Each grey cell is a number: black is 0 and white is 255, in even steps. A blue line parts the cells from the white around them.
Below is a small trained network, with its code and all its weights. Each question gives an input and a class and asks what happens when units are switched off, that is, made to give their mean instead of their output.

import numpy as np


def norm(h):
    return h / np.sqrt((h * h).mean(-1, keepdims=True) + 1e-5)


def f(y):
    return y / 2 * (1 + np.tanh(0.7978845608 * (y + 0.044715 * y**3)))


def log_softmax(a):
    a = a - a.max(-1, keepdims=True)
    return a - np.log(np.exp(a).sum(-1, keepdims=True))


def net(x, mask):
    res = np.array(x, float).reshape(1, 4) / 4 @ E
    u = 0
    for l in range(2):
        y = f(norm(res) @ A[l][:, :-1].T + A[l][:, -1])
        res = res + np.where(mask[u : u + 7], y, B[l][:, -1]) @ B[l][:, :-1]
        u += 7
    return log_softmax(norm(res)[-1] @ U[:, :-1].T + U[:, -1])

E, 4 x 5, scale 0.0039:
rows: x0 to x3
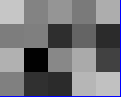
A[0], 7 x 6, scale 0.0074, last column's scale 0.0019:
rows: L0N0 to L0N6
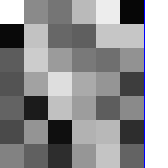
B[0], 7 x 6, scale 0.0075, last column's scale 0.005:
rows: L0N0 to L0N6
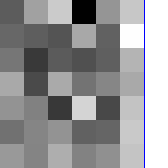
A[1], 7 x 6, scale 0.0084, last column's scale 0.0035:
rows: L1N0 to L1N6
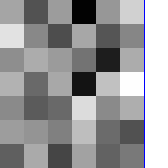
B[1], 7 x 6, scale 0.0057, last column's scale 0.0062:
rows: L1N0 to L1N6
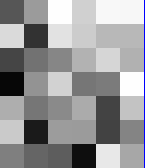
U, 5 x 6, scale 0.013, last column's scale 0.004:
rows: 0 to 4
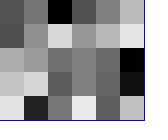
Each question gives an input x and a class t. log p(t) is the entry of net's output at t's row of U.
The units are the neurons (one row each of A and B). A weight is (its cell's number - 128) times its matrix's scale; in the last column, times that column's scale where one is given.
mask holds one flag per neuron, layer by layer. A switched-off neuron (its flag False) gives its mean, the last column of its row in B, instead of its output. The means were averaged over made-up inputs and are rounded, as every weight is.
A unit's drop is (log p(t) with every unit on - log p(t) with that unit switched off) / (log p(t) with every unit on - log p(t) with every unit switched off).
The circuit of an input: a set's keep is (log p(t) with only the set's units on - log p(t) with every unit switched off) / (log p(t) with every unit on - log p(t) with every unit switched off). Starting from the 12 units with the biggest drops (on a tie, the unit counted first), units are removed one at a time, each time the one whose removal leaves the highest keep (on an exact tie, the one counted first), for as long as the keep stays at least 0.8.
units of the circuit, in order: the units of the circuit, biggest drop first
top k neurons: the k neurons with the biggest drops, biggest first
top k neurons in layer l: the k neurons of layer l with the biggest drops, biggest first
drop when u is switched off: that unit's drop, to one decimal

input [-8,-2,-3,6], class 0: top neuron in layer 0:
[L0N5]
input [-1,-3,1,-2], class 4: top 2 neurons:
[L0N0; L0N4]
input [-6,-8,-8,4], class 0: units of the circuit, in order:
[L0N1; L1N0; L1N3]
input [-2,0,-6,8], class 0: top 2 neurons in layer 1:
[L1N0; L1N3]
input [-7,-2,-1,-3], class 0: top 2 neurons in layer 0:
[L0N1; L0N0]
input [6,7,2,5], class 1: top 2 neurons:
[L0N1; L0N4]
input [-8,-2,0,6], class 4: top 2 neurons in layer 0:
[L0N0; L0N6]
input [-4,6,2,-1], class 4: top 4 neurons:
[L0N0; L1N1; L1N3; L0N5]
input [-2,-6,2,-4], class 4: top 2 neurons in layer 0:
[L0N0; L0N4]
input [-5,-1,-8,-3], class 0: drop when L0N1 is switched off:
0.4
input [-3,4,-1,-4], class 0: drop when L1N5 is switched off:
0.0
